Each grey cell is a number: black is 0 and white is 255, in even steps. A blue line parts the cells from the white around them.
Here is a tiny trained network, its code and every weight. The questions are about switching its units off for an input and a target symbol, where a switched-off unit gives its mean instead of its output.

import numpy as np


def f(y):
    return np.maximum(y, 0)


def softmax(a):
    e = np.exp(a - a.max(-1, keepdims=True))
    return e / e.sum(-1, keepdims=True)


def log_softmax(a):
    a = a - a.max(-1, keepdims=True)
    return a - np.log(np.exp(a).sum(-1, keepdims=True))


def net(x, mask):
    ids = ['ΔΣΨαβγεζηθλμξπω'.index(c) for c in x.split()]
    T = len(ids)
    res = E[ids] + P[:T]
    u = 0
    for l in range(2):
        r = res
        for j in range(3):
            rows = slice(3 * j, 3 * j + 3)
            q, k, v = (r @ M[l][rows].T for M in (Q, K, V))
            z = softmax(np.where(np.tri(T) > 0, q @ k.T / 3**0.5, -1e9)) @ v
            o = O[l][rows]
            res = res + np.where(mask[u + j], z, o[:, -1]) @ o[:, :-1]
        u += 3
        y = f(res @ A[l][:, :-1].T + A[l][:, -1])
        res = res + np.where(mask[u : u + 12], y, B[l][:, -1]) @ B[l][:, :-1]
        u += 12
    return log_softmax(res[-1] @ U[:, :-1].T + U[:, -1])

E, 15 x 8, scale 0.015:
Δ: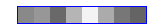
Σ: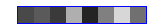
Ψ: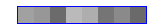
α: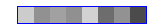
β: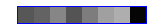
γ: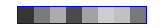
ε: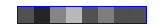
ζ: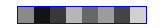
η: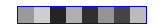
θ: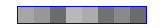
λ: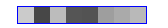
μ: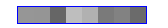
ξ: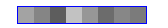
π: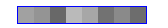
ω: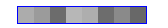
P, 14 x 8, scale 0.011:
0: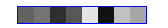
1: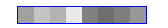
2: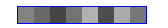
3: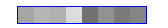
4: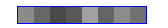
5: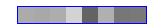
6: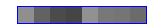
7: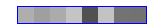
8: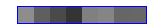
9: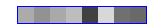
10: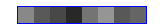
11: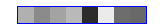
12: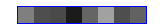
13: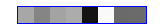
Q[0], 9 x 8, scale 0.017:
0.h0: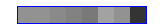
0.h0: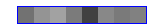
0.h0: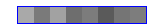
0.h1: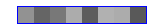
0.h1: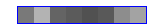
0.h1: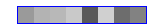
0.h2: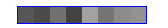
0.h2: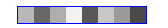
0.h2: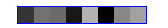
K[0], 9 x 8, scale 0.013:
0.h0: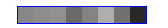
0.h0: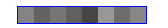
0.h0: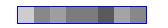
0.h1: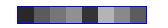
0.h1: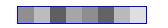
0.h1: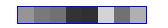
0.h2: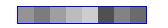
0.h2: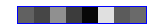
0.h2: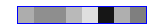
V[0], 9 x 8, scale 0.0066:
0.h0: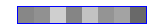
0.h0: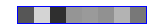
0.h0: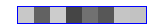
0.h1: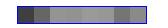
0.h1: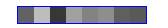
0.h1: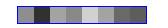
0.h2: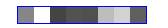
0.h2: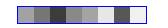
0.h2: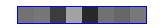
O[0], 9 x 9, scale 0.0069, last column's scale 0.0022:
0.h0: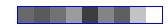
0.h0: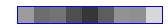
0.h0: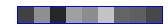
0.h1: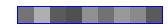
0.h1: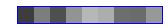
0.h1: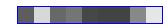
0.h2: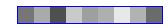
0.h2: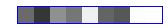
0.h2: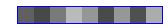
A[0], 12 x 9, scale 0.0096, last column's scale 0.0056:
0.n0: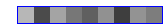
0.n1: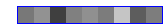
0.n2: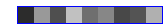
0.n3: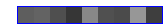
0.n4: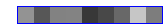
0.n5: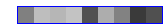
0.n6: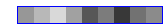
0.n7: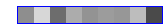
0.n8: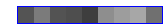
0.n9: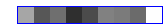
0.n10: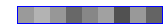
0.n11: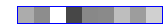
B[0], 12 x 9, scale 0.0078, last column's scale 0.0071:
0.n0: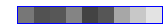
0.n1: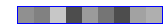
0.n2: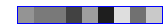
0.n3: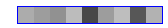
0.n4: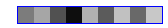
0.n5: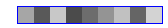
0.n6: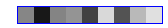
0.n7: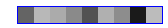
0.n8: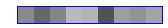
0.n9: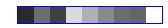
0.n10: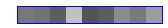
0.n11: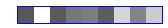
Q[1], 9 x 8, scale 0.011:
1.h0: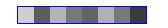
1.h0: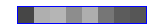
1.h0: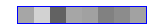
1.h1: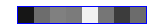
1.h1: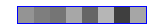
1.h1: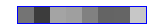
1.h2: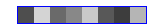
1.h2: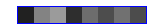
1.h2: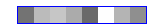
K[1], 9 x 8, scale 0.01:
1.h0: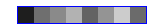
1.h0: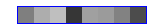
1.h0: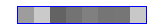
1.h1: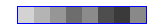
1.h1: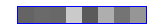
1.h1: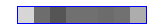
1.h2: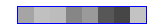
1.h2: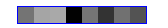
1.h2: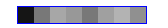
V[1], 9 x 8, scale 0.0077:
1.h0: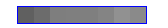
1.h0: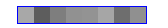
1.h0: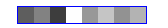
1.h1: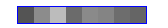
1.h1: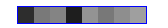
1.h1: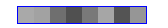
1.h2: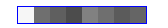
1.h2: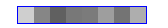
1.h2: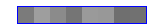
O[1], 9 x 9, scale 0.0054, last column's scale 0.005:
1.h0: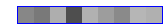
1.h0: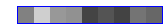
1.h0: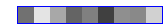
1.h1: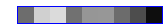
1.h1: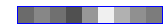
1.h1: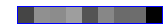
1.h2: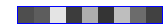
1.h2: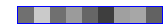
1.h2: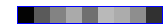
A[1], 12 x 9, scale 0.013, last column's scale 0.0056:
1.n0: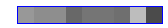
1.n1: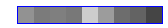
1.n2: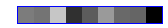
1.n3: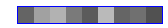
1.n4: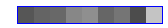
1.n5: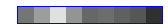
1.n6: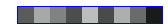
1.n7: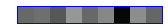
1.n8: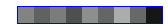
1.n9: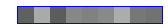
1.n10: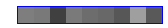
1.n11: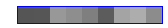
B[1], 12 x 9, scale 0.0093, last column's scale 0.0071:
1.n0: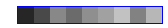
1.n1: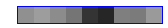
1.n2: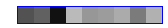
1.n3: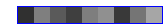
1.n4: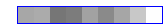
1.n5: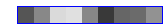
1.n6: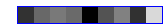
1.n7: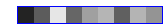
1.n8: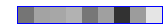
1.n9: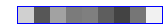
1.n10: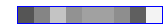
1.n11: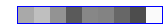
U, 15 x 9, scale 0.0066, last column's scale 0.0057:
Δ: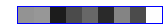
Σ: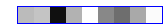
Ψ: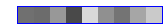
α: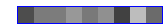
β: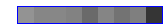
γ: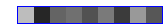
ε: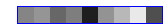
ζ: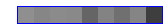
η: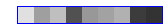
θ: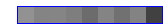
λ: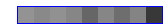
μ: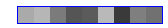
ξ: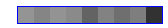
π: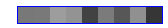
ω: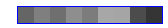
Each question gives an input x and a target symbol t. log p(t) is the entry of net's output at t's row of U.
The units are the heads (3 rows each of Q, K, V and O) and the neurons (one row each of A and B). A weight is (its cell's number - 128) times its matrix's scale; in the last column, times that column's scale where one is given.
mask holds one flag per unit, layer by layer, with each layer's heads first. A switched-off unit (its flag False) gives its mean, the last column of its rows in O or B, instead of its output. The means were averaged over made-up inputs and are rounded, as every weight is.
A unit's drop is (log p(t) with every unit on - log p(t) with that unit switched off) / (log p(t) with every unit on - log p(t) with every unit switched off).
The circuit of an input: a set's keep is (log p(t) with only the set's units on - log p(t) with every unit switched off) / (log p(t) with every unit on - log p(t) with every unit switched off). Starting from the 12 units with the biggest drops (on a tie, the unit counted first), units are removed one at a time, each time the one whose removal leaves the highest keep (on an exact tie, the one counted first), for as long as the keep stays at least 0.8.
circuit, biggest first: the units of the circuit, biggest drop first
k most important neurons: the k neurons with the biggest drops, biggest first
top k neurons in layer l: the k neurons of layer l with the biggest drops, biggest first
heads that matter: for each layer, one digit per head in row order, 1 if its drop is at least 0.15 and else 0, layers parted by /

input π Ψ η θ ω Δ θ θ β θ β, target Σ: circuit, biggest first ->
[1.n4, 0.n9]
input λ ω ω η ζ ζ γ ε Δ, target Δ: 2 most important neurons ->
[0.n6, 0.n0]
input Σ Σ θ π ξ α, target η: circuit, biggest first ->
[0.h2, 0.n5]
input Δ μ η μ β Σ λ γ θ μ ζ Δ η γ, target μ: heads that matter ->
001 / 011
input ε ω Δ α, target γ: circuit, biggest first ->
[0.h2, 0.n6, 1.h0]
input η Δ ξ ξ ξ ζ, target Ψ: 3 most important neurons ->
[0.n0, 1.n10, 1.n0]
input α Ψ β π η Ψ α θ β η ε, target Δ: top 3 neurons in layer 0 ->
[0.n2, 0.n5, 0.n4]
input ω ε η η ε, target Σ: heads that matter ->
001 / 100
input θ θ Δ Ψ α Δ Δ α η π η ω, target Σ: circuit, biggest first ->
[0.h2]
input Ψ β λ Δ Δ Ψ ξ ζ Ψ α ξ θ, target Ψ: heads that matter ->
001 / 000
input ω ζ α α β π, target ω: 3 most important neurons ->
[1.n2, 0.n5, 0.n7]
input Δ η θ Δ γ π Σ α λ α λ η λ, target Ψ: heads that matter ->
110 / 001
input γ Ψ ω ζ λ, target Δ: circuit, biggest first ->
[0.n11, 1.n6, 0.n6]
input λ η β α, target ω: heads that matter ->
001 / 000
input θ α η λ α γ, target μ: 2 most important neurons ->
[1.n3, 0.n7]
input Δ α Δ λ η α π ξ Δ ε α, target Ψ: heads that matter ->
111 / 000
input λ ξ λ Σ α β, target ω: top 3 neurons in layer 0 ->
[0.n5, 0.n1, 0.n0]
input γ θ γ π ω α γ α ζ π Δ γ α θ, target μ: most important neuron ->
[0.n7]
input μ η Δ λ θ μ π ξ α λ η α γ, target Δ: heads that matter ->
100 / 000
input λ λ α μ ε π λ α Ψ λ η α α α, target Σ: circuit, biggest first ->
[0.h2, 1.n6]
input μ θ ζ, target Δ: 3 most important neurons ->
[0.n4, 1.n6, 0.n6]
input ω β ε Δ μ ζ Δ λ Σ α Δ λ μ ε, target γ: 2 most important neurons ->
[0.n6, 0.n5]
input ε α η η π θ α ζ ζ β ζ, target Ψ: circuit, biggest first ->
[1.n7]
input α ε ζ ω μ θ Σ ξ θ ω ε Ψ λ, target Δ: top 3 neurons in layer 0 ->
[0.n11, 0.n6, 0.n5]
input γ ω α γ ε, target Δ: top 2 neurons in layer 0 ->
[0.n2, 0.n9]
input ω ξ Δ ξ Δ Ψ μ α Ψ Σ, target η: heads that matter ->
001 / 000
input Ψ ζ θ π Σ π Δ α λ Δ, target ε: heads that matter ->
010 / 000
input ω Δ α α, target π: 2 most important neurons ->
[1.n5, 0.n6]
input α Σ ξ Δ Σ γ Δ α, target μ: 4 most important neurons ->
[0.n7, 0.n1, 1.n3, 0.n11]
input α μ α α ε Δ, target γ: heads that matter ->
001 / 000
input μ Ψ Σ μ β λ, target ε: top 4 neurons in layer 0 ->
[0.n6, 0.n0, 0.n11, 0.n2]
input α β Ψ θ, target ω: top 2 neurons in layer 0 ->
[0.n5, 0.n7]
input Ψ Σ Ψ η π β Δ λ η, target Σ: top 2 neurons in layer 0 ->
[0.n6, 0.n7]
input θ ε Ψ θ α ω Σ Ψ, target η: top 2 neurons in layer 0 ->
[0.n5, 0.n9]
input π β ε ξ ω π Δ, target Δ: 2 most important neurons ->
[0.n6, 1.n1]
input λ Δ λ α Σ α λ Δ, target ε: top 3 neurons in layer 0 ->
[0.n9, 0.n6, 0.n11]
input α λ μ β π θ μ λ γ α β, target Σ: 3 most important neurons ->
[1.n4, 0.n5, 0.n6]
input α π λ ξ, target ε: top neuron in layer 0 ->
[0.n9]
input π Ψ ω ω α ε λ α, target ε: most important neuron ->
[0.n11]
